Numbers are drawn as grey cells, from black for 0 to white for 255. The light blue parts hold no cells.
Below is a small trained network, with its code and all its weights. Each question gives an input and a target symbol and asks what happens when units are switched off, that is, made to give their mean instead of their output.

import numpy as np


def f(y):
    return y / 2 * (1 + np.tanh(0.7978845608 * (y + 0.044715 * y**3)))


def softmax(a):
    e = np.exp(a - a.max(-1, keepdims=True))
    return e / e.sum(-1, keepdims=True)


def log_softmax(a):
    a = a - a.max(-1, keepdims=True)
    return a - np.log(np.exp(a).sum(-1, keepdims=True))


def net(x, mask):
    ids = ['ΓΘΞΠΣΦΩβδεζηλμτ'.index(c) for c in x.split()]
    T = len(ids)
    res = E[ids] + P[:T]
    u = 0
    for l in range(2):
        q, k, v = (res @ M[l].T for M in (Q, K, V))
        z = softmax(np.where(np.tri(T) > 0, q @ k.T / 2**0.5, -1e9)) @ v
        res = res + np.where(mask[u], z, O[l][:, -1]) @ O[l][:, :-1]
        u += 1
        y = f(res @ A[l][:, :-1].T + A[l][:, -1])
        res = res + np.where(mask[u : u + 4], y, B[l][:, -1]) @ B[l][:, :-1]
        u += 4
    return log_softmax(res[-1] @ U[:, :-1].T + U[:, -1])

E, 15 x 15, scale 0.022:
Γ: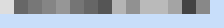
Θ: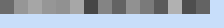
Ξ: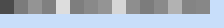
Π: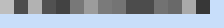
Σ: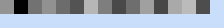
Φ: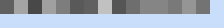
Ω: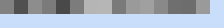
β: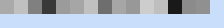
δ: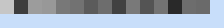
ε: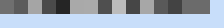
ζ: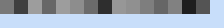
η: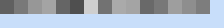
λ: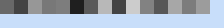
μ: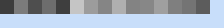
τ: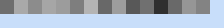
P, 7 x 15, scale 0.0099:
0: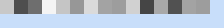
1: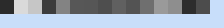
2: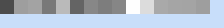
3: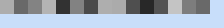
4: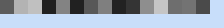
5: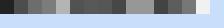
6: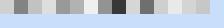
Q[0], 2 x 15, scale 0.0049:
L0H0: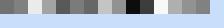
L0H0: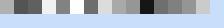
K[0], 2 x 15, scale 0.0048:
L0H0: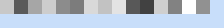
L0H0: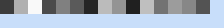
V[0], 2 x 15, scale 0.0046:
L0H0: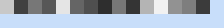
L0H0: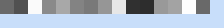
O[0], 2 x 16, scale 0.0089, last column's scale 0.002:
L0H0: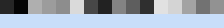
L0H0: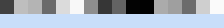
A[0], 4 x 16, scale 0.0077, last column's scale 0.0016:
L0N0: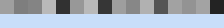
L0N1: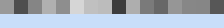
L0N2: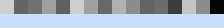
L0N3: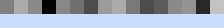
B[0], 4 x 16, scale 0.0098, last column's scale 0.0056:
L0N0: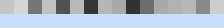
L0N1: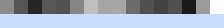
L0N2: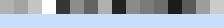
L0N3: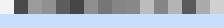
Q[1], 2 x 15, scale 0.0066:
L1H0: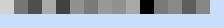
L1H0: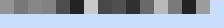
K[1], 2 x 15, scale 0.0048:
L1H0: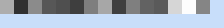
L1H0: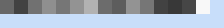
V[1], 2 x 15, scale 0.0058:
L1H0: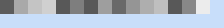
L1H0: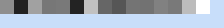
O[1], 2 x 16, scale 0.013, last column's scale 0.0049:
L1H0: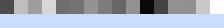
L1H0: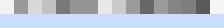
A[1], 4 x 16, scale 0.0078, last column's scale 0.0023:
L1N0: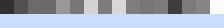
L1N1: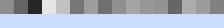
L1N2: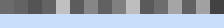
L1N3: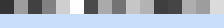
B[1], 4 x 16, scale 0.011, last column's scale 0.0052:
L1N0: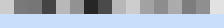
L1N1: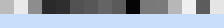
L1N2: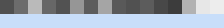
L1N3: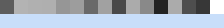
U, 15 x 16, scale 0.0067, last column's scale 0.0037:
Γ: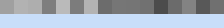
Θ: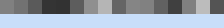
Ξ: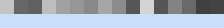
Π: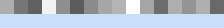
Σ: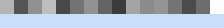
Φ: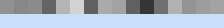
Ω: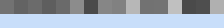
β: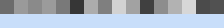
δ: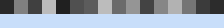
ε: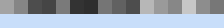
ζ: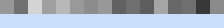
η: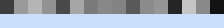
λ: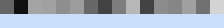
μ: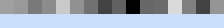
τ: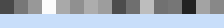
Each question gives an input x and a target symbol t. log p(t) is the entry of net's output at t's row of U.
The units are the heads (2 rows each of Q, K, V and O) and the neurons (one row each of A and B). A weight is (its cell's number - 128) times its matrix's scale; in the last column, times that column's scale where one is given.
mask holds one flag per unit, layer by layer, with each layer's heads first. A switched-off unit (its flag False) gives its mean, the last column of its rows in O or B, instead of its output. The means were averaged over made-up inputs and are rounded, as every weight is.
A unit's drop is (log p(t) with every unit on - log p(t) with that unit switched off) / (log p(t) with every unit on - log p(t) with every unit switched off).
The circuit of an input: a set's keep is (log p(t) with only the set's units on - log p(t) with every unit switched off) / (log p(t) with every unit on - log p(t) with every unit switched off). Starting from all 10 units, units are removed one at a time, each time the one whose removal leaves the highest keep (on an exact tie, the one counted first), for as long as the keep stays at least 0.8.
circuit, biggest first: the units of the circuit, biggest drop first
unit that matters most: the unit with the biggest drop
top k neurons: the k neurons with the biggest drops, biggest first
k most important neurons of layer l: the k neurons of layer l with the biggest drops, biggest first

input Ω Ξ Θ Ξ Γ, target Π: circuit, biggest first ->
(L0H0 L1H0)
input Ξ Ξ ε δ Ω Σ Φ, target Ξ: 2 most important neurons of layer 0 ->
(L0N1 L0N2)
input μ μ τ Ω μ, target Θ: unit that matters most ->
L1H0
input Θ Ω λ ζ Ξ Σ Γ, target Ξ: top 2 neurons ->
(L0N1 L0N2)
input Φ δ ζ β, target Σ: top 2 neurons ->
(L0N2 L1N2)
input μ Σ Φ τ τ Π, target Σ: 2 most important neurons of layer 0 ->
(L0N1 L0N3)
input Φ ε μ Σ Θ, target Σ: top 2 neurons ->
(L0N3 L0N0)
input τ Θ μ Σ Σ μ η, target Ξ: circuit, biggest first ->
(L1H0 L0N1)
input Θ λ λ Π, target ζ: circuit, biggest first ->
(L1H0 L0N2 L0N0)
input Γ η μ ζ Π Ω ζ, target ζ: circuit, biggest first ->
(L1H0 L0N3)
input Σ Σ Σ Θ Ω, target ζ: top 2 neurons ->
(L0N1 L0N2)
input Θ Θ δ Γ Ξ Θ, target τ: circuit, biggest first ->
(L1N3 L1N1 L1H0)
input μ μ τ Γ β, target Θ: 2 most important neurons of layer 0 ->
(L0N2 L0N3)
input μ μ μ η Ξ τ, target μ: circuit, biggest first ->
(L1N1 L1H0 L0N1)
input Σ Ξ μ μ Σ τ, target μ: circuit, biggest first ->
(L0N1 L1H0 L1N1 L0N2)
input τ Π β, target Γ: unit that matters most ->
L1N3
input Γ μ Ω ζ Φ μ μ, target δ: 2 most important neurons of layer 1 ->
(L1N0 L1N2)
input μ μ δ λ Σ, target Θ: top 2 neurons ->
(L0N2 L1N2)
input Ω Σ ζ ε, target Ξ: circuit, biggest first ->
(L0N0 L1H0)
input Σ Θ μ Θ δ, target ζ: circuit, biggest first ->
(L1H0)
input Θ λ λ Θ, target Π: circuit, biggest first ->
(L0H0 L1H0)
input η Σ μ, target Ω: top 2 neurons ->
(L1N0 L1N3)
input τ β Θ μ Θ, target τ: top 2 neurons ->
(L0N2 L1N1)
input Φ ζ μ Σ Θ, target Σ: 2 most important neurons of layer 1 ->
(L1N1 L1N0)
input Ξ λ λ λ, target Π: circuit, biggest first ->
(L1H0 L1N1)
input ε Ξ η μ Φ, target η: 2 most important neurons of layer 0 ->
(L0N0 L0N2)
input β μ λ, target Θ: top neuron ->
(L1N2)
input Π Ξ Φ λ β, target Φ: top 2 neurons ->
(L0N2 L1N3)
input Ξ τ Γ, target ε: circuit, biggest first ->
(L1H0 L1N1)
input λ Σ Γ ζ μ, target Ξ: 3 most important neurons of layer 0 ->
(L0N2 L0N1 L0N3)
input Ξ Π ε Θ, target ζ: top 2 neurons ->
(L0N3 L0N0)
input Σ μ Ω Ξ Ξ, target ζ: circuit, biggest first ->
(L0N3 L0N1 L1H0 L0H0)
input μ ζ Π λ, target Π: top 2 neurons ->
(L1N1 L1N2)
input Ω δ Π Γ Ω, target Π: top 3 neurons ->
(L0N2 L1N1 L1N2)
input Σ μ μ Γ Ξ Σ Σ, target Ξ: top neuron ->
(L0N1)
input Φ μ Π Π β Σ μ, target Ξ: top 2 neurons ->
(L0N1 L0N2)
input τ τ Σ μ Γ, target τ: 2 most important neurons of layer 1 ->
(L1N1 L1N0)
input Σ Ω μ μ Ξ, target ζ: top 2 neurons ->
(L0N3 L0N1)
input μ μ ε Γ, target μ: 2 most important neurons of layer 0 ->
(L0N1 L0N0)
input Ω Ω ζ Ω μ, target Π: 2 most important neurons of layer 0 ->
(L0N2 L0N3)
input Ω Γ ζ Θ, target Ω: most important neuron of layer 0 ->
(L0N2)
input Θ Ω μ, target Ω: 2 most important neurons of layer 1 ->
(L1N3 L1N0)
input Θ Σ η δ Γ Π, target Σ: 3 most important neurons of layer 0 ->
(L0N3 L0N1 L0N0)
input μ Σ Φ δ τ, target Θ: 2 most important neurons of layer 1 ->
(L1N2 L1N3)
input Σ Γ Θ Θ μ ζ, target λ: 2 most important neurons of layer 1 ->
(L1N2 L1N1)
